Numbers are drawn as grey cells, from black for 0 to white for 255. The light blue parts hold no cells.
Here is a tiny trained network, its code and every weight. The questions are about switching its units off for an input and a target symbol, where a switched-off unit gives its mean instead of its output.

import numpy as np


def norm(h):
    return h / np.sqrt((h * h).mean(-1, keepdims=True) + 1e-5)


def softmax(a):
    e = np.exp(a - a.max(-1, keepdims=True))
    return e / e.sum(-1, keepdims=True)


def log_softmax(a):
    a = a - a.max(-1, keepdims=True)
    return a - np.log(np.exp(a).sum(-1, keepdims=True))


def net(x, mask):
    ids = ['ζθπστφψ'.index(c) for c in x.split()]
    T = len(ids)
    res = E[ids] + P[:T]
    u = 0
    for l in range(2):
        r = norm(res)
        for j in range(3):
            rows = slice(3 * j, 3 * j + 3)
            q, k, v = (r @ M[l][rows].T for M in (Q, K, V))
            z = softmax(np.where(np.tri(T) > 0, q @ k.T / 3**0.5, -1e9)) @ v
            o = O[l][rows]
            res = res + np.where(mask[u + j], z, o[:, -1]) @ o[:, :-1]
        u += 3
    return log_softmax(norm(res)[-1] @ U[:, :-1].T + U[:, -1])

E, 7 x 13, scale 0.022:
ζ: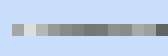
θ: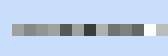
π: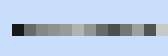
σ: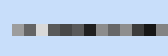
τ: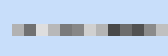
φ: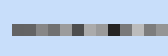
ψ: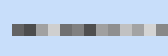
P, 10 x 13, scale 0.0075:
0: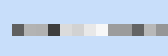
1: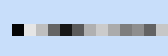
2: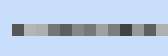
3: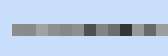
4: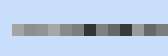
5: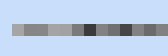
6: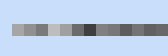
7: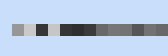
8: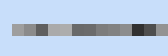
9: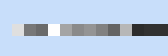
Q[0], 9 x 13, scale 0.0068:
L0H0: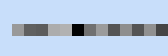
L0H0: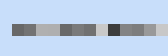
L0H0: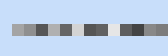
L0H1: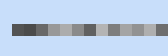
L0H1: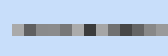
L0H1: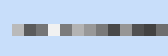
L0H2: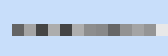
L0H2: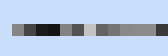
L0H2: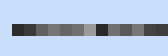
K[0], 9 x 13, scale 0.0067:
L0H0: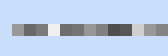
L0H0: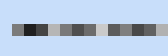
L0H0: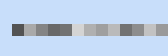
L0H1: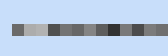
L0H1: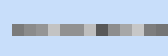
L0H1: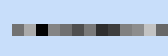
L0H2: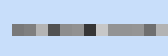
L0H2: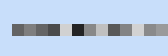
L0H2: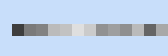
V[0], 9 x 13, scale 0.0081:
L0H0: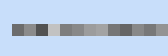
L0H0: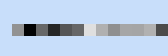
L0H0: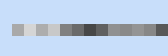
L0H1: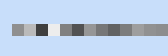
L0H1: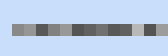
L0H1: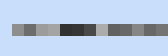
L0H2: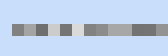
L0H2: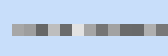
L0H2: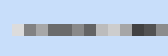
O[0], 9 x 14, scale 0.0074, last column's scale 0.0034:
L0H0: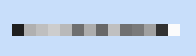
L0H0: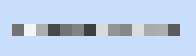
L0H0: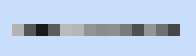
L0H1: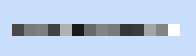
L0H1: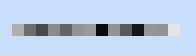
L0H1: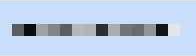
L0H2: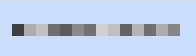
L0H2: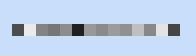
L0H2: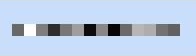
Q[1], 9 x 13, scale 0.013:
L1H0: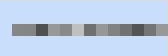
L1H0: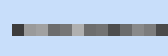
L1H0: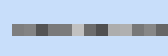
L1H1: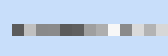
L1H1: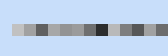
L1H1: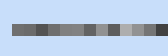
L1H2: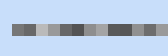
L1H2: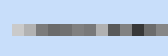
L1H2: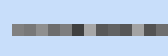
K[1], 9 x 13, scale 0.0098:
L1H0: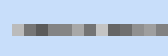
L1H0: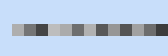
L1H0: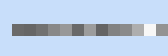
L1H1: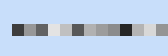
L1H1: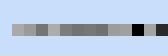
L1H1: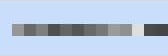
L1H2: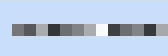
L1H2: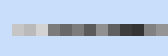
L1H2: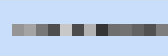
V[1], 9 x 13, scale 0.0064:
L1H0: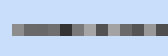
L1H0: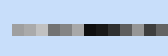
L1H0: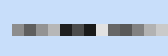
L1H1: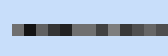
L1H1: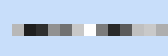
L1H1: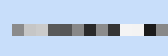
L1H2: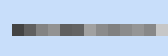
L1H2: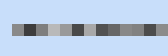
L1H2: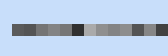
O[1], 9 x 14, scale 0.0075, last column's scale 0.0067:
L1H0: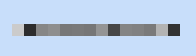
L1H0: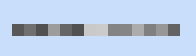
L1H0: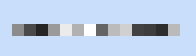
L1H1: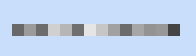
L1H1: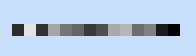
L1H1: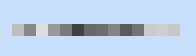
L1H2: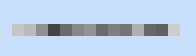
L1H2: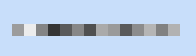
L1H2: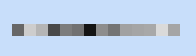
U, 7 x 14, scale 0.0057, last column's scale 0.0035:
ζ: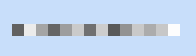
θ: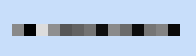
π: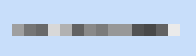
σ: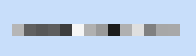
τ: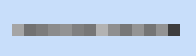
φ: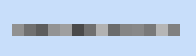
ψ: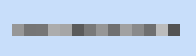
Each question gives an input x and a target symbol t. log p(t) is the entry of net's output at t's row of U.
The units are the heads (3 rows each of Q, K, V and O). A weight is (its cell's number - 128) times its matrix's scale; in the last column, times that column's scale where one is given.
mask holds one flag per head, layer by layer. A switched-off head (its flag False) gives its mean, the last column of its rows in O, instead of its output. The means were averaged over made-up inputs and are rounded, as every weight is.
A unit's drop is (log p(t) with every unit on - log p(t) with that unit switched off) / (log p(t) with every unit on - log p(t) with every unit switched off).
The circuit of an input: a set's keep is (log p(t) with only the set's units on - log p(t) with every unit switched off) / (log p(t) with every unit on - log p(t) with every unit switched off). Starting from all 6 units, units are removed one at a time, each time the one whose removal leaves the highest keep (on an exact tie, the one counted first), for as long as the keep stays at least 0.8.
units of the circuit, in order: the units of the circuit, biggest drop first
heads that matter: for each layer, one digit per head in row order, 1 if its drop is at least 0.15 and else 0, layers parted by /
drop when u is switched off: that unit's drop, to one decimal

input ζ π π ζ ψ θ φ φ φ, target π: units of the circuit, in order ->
(L0H2, L1H1)
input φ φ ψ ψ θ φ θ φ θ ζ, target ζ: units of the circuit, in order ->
(L0H2)
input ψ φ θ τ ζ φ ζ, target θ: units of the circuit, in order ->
(L0H0, L0H2, L1H2, L1H1)
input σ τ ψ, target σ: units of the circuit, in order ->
(L0H2, L1H0)
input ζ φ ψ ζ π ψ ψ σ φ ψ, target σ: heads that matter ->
001 / 010
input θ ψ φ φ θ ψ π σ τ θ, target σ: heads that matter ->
001 / 010
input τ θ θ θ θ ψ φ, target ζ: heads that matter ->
100 / 001
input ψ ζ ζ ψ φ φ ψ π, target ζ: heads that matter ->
001 / 001
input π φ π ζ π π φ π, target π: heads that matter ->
011 / 010
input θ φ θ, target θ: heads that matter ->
101 / 111
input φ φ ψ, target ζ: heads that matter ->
101 / 001
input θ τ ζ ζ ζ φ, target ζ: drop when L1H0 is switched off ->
0.2
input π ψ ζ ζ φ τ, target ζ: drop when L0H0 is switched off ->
0.3
